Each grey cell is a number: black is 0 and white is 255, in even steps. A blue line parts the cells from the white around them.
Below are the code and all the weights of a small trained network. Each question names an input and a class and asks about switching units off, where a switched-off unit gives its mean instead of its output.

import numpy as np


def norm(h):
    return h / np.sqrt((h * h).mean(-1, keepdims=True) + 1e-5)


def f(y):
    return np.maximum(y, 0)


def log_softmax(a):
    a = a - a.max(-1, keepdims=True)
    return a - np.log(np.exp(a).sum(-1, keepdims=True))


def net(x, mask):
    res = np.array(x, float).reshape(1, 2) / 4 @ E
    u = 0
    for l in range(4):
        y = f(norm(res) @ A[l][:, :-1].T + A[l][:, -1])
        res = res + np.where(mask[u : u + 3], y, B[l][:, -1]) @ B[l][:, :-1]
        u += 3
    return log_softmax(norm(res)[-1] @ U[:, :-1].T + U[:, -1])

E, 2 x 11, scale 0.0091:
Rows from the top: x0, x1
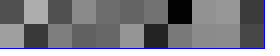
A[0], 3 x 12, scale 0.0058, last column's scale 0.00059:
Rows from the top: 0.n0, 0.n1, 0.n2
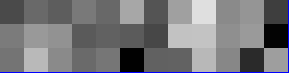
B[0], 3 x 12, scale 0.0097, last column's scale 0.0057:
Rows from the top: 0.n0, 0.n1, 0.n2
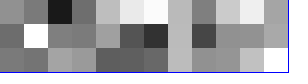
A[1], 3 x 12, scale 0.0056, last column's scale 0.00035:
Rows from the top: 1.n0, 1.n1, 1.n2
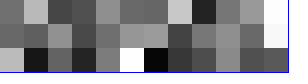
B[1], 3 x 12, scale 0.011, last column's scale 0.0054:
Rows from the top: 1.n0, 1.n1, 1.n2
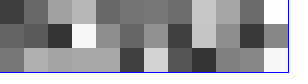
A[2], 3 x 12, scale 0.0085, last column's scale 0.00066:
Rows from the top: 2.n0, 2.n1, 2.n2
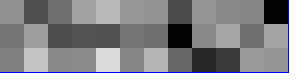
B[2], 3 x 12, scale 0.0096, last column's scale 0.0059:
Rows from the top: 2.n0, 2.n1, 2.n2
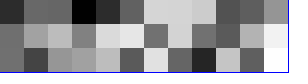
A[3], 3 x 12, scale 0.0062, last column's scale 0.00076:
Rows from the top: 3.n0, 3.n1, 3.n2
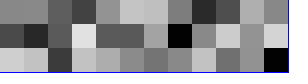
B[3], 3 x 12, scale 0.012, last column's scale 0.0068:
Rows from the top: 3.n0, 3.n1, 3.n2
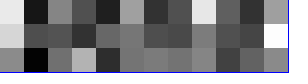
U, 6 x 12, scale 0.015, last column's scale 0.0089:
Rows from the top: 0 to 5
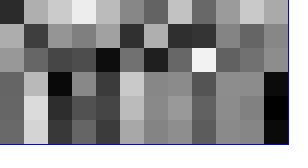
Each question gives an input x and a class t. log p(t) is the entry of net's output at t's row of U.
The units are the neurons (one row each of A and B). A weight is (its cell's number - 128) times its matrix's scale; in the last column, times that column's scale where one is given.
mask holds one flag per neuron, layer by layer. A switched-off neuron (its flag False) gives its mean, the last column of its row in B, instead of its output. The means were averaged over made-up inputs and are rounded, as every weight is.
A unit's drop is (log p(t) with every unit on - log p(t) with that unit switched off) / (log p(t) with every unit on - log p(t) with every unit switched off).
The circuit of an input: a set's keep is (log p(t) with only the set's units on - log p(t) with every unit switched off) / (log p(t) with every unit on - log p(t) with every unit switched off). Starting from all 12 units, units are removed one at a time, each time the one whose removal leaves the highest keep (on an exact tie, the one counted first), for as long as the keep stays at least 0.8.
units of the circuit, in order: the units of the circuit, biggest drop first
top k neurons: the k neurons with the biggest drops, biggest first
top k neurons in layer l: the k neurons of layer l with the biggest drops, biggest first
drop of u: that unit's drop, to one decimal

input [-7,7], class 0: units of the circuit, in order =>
3.n1
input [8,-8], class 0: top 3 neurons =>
2.n1; 1.n2; 0.n0
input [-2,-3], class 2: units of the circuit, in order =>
1.n2; 2.n2
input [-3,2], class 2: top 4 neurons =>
2.n1; 1.n0; 0.n2; 0.n1
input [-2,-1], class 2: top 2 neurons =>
1.n0; 2.n1
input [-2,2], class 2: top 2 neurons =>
2.n1; 1.n0
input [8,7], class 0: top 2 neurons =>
2.n1; 0.n2
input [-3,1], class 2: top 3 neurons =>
2.n1; 1.n0; 0.n2
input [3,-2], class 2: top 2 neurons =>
2.n1; 1.n2
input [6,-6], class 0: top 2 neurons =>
2.n1; 1.n2
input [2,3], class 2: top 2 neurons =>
0.n2; 2.n1
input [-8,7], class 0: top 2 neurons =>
0.n1; 3.n1
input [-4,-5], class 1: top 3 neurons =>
0.n2; 2.n1; 0.n1
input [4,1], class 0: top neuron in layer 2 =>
2.n2
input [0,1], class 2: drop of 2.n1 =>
0.7
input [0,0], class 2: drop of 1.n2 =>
0.7
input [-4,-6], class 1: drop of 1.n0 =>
0.0
